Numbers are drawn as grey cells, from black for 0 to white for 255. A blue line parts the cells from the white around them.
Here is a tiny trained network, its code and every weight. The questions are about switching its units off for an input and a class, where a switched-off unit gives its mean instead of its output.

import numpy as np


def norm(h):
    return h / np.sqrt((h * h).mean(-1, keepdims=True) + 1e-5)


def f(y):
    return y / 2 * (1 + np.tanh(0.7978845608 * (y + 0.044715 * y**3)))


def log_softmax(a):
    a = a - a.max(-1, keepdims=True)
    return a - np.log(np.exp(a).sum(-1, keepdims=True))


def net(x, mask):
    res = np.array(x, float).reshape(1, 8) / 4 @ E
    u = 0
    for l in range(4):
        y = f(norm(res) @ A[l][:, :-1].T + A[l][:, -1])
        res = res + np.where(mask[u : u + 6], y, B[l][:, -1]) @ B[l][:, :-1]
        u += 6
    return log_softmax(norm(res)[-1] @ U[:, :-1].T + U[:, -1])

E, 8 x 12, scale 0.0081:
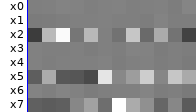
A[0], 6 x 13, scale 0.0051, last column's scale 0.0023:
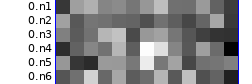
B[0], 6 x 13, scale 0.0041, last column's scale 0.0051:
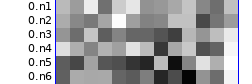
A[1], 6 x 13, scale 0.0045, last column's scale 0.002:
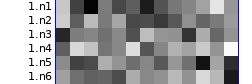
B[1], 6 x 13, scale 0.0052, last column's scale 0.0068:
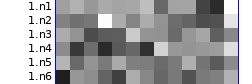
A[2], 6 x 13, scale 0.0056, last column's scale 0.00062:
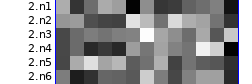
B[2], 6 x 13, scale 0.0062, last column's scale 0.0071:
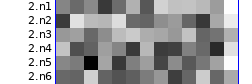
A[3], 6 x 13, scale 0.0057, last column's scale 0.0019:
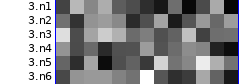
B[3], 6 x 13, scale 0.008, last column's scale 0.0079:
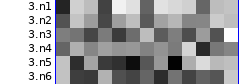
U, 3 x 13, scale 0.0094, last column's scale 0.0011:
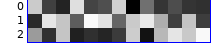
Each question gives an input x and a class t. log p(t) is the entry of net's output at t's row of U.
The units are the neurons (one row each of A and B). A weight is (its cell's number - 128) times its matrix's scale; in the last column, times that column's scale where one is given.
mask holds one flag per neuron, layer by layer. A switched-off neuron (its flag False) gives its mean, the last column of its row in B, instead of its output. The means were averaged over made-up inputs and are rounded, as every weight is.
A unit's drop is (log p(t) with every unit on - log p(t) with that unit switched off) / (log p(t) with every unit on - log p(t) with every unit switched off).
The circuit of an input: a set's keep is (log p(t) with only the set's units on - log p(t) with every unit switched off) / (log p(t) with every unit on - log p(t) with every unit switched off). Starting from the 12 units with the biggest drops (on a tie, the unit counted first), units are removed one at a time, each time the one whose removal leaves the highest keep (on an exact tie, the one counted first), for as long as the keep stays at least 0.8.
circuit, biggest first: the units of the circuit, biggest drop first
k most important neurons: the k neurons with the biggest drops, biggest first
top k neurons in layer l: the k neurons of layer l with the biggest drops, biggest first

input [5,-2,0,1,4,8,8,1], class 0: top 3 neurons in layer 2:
2.n4, 2.n1, 2.n5
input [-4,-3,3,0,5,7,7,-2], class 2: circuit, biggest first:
1.n4
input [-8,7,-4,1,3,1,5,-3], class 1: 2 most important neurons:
2.n2, 2.n4
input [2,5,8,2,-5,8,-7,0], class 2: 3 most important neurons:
1.n4, 1.n1, 3.n5
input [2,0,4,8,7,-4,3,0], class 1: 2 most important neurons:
3.n1, 1.n1
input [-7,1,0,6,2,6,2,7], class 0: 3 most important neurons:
2.n4, 1.n1, 2.n1
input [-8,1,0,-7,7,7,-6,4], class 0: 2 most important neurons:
2.n4, 2.n1
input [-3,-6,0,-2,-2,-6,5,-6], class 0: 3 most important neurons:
2.n2, 3.n3, 2.n1
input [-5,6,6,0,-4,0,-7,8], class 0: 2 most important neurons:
2.n1, 3.n1
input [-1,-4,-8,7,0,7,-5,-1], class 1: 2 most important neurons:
2.n2, 3.n1
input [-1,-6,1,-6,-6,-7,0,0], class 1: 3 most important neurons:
3.n2, 1.n1, 0.n4
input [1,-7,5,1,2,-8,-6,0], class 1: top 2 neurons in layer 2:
2.n4, 2.n3
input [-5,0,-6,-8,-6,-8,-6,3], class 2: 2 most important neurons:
2.n1, 0.n5
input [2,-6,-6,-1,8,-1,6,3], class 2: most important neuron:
0.n5
